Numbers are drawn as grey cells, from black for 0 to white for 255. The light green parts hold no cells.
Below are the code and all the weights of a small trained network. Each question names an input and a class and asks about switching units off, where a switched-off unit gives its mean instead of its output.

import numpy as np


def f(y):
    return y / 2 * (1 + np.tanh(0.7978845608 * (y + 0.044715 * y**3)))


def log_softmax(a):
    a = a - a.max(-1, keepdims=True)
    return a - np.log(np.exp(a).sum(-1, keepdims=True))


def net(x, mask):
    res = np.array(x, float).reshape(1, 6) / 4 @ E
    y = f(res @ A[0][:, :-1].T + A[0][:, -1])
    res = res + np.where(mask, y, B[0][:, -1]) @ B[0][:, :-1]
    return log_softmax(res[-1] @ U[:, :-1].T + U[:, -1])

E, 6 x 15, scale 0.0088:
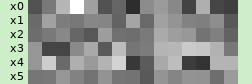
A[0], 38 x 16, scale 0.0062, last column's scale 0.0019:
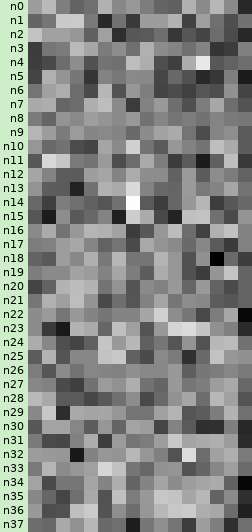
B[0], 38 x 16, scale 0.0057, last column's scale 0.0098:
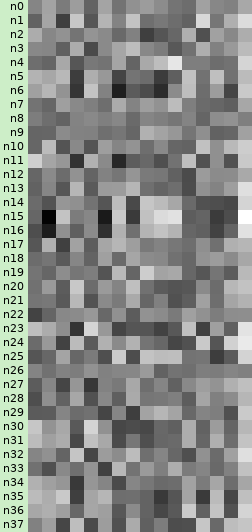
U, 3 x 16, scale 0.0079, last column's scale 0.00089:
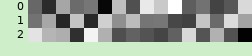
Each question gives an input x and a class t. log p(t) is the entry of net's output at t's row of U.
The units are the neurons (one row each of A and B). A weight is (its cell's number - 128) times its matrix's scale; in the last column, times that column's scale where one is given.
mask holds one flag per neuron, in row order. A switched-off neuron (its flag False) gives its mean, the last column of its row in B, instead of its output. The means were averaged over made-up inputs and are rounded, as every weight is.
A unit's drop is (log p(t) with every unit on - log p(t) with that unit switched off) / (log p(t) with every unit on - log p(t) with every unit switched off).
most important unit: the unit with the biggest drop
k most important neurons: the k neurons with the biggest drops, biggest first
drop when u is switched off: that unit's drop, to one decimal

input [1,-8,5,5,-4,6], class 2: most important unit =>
n23
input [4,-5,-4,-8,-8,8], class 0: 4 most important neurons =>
n15; n14; n4; n23
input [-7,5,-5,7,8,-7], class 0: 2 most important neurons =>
n16; n25
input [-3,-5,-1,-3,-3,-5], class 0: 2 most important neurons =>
n15; n1
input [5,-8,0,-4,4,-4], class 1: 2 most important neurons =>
n15; n1
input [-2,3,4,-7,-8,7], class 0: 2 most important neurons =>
n15; n14
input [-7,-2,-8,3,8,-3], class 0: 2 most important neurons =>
n16; n25
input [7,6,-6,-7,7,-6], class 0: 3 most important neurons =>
n25; n16; n29
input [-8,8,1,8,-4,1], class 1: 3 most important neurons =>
n32; n13; n24
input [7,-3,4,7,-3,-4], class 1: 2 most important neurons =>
n1; n37
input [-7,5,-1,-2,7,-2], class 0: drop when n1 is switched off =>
0.1
